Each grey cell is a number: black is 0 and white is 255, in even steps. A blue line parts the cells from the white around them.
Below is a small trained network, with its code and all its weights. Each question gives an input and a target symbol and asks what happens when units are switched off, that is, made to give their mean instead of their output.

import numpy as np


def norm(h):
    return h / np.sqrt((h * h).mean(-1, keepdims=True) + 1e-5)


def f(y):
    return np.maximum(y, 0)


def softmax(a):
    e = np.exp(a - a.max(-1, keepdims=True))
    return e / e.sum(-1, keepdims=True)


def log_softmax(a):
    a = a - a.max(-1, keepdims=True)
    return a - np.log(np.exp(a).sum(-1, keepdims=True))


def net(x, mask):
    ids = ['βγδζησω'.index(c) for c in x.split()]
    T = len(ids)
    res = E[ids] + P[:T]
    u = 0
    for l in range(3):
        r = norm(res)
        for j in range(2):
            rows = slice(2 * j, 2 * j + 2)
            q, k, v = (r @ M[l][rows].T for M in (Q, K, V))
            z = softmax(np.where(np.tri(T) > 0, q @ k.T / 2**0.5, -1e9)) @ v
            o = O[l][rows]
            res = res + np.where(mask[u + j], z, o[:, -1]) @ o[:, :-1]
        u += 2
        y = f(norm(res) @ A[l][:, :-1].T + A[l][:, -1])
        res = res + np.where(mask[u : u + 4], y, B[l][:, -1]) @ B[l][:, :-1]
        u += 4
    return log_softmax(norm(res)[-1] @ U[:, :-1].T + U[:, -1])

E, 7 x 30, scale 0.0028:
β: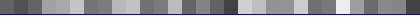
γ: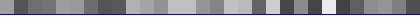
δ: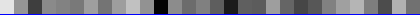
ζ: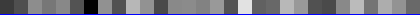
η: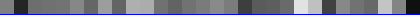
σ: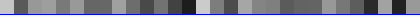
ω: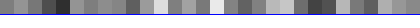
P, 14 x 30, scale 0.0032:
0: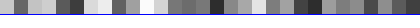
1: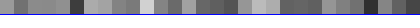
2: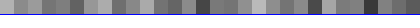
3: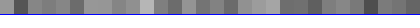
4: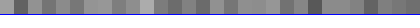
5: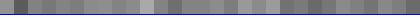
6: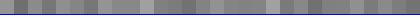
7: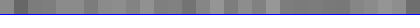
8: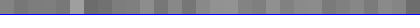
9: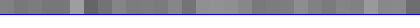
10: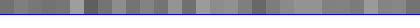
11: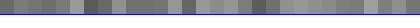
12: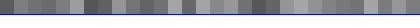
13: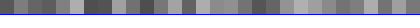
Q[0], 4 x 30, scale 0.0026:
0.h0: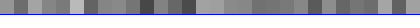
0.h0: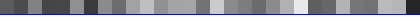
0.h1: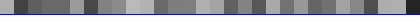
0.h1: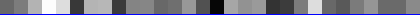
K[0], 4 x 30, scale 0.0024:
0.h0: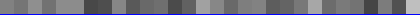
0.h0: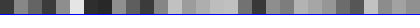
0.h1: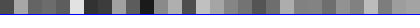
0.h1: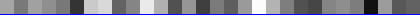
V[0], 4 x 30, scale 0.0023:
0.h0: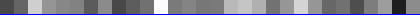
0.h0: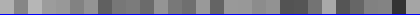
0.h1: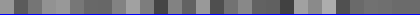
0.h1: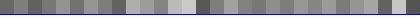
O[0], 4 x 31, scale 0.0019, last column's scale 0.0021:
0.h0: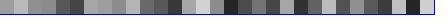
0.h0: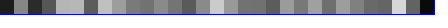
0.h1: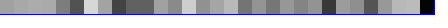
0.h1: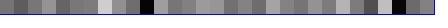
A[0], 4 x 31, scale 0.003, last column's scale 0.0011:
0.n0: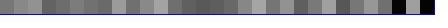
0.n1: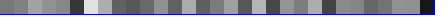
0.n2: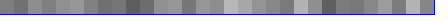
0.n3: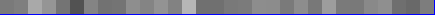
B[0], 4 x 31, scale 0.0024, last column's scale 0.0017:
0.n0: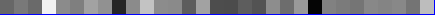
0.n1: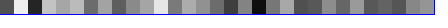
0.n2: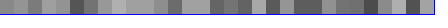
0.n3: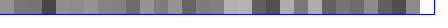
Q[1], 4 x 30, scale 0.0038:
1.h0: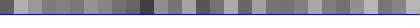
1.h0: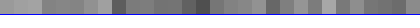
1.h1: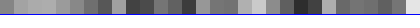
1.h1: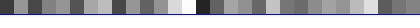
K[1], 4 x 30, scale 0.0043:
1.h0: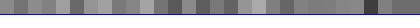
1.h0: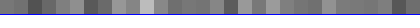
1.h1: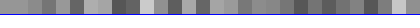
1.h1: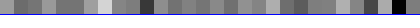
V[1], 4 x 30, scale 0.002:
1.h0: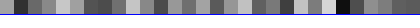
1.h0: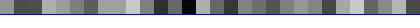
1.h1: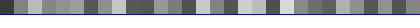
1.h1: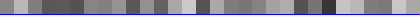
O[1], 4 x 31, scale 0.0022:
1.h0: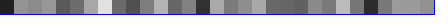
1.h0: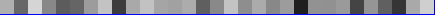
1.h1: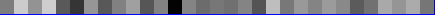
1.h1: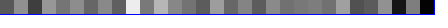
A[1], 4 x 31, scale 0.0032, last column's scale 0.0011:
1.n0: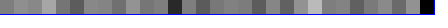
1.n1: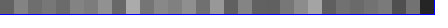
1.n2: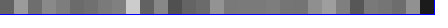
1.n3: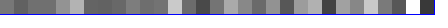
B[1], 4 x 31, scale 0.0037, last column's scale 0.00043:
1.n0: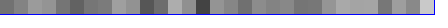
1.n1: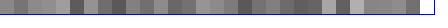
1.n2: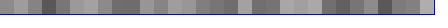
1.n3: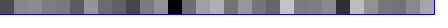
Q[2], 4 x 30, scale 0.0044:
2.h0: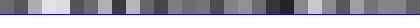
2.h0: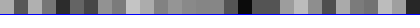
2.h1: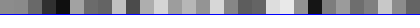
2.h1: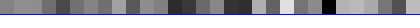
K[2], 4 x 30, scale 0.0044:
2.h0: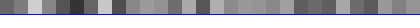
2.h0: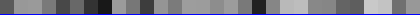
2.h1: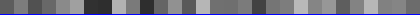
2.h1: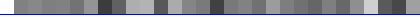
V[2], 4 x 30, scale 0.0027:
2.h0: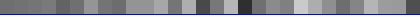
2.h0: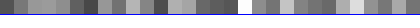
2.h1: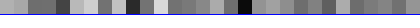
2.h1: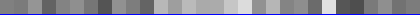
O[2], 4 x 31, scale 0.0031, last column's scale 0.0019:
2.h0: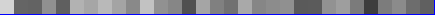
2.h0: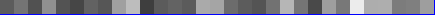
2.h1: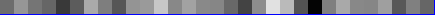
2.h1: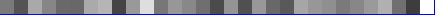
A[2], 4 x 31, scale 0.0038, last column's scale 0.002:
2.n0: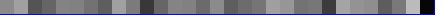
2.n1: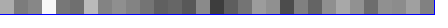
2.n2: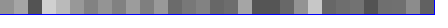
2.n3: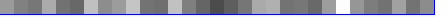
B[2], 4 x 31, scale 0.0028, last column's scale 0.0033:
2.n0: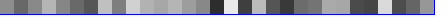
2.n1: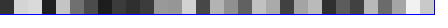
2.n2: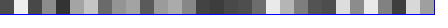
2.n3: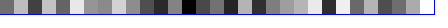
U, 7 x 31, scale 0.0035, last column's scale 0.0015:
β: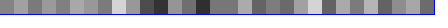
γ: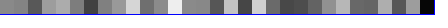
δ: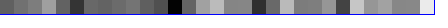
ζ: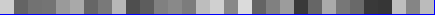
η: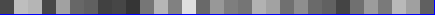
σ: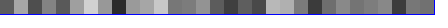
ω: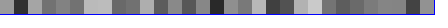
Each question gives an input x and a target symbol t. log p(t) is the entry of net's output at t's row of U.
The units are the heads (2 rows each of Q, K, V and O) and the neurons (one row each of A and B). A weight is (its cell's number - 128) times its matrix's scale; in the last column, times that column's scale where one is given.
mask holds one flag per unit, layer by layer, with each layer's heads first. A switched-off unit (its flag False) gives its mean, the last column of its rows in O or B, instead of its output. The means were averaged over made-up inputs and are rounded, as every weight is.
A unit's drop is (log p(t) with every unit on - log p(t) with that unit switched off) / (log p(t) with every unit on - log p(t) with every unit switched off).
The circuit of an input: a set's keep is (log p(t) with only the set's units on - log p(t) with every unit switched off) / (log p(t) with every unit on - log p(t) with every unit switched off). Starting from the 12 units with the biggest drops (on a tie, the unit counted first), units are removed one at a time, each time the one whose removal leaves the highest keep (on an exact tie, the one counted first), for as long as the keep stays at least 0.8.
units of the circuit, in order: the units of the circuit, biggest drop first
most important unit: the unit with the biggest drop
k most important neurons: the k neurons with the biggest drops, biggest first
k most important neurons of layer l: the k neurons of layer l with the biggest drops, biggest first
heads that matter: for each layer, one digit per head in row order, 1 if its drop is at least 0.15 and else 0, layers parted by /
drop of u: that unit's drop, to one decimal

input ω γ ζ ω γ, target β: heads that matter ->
00 / 10 / 01
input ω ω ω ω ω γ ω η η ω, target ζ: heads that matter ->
01 / 00 / 11
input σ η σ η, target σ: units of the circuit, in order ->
(0.h1; 0.n1; 2.n2)
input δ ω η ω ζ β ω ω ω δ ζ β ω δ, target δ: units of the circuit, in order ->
(1.n3; 0.h0; 2.h0)
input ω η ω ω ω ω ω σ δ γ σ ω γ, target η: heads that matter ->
10 / 10 / 11
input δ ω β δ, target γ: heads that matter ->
10 / 00 / 11
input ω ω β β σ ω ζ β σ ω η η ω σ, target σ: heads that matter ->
01 / 01 / 00
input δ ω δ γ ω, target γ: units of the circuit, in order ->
(2.n0; 1.h0; 2.h1; 2.h0)
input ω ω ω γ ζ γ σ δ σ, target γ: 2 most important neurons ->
(2.n3; 2.n1)
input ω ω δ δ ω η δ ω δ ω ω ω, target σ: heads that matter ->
00 / 00 / 01
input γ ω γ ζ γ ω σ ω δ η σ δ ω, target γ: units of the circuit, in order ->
(2.n0; 2.h1)
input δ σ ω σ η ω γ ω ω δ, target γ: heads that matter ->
10 / 00 / 01
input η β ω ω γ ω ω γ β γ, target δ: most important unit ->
2.h0
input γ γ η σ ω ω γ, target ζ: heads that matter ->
00 / 00 / 01
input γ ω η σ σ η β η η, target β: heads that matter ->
00 / 01 / 00
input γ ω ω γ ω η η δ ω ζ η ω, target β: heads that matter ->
00 / 10 / 01
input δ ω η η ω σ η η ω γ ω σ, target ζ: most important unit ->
0.h0
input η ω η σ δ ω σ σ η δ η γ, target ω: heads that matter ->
11 / 10 / 01
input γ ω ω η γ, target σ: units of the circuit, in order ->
(2.h1; 0.h0)
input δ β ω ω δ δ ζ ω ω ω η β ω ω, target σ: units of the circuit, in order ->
(0.h1; 2.h1; 1.h0)
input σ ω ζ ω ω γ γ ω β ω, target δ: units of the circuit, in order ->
(2.h0)
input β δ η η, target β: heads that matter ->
01 / 01 / 00
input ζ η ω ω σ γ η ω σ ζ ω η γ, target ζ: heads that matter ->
10 / 10 / 01
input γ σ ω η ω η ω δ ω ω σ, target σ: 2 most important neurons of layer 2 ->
(2.n1; 2.n3)
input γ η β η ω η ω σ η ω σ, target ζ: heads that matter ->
11 / 01 / 01
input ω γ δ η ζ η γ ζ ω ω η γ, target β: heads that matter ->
10 / 10 / 01
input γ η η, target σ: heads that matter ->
01 / 00 / 00
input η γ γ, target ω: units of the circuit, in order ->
(2.h1; 1.h0)
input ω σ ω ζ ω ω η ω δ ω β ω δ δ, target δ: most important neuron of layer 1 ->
(1.n3)
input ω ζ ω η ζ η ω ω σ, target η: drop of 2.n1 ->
0.7
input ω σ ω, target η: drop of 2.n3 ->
0.2
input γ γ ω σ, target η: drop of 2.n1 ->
0.5
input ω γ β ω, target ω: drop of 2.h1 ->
1.0
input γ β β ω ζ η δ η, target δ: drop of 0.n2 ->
0.0
